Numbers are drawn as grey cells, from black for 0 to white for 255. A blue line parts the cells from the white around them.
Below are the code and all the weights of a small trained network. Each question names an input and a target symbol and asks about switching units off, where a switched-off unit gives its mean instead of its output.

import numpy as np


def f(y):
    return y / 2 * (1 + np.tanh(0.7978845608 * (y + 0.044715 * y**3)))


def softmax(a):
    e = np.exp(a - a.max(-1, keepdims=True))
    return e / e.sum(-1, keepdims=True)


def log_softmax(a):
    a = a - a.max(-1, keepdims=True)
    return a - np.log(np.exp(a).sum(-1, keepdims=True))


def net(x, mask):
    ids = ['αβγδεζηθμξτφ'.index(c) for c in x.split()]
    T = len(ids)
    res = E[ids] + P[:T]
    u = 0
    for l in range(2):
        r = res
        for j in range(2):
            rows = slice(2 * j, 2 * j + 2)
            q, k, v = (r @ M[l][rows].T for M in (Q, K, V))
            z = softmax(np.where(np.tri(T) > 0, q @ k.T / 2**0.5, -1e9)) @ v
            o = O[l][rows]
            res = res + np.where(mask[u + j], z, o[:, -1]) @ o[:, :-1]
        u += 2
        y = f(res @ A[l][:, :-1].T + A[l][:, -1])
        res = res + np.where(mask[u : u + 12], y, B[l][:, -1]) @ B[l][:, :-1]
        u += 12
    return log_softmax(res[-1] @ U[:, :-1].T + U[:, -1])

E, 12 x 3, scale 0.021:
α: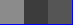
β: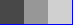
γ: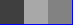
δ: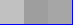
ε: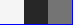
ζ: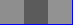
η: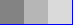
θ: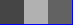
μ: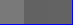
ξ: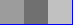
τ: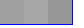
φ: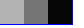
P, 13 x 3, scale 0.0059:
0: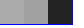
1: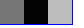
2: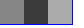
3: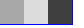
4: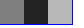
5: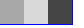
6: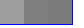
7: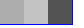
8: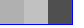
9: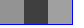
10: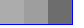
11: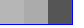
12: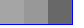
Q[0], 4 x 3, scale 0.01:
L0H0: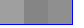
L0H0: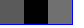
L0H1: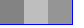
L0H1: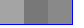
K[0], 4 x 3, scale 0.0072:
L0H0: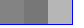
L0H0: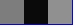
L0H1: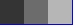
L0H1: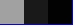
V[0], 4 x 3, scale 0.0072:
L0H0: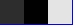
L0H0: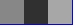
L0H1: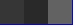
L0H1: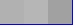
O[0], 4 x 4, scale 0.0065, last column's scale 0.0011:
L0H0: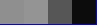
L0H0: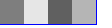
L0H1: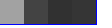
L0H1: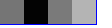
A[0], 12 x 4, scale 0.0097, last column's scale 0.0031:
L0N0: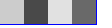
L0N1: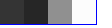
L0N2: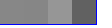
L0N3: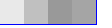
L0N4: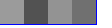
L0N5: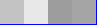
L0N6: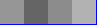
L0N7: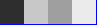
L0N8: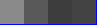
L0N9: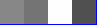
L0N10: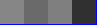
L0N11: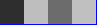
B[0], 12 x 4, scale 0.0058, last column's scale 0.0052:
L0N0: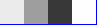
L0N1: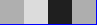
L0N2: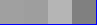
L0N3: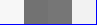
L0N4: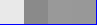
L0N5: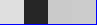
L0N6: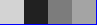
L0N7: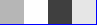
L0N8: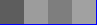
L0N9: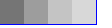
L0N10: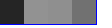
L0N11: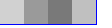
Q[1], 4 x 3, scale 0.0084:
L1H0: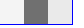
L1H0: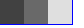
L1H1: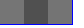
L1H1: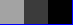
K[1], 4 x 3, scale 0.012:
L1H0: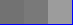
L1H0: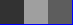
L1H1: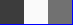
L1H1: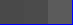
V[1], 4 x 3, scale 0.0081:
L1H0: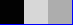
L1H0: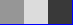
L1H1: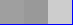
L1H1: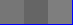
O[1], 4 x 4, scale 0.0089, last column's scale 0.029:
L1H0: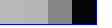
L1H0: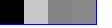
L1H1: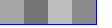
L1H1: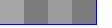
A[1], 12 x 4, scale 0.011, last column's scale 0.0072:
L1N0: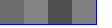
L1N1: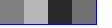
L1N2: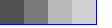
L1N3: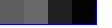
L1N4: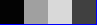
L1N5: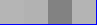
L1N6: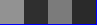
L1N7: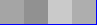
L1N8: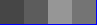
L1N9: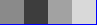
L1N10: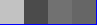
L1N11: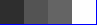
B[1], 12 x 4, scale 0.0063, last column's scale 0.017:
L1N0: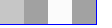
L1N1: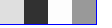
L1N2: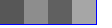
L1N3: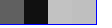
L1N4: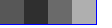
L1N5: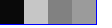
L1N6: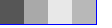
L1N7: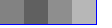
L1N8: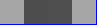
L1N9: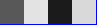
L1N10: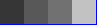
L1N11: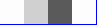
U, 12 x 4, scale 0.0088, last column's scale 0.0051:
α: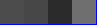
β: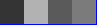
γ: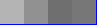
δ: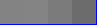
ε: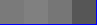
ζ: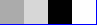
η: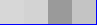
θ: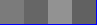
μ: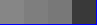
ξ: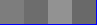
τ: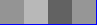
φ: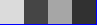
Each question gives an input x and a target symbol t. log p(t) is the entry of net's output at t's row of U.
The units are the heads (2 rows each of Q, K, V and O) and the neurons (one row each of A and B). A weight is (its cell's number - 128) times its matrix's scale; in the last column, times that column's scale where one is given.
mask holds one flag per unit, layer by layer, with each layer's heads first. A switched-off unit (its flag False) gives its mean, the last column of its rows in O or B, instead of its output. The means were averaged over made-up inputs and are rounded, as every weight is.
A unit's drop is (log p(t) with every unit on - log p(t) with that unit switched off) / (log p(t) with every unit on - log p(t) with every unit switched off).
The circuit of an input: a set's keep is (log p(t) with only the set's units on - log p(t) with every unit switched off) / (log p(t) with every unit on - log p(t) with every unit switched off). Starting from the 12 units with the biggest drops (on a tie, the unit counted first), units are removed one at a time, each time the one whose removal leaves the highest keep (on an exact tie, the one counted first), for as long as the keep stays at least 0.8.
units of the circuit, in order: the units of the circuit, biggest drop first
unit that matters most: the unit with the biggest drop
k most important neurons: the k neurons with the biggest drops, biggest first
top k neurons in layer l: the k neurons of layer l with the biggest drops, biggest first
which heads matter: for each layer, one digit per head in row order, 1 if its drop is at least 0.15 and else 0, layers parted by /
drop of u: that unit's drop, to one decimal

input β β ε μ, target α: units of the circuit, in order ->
(L1H0; L0N0)
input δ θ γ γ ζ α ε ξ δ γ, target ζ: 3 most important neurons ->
(L1N11; L1N10; L0N11)
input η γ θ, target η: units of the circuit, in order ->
(L1H0; L1N1)
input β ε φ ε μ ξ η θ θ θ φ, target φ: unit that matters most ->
L1N3
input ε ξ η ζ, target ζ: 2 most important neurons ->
(L1N3; L1N1)
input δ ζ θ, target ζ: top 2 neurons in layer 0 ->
(L0N0; L0N3)
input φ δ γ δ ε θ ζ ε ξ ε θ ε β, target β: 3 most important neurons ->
(L0N9; L1N11; L0N3)
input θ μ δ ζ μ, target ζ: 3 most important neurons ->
(L1N11; L0N0; L0N7)
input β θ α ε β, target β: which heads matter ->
00 / 10
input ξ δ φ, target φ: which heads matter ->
00 / 01
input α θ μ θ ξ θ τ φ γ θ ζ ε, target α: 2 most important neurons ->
(L1N10; L1N9)
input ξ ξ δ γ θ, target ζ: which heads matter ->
00 / 11
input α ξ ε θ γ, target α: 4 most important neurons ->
(L1N4; L0N0; L0N3; L1N3)
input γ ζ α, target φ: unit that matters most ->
L1H1
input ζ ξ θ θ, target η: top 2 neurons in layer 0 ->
(L0N7; L0N11)
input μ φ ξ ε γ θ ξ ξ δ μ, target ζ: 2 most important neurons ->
(L1N11; L0N7)
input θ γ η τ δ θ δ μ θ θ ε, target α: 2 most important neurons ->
(L1N10; L1N11)
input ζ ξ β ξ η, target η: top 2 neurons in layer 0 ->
(L0N9; L0N5)
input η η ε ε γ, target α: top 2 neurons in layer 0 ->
(L0N0; L0N3)
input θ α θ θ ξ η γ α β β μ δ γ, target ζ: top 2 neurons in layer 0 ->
(L0N7; L0N5)
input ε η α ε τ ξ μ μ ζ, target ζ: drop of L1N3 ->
0.2
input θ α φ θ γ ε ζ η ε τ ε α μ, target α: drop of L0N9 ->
0.1
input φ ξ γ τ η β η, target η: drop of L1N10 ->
0.1
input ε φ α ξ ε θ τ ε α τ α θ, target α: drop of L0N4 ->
0.2
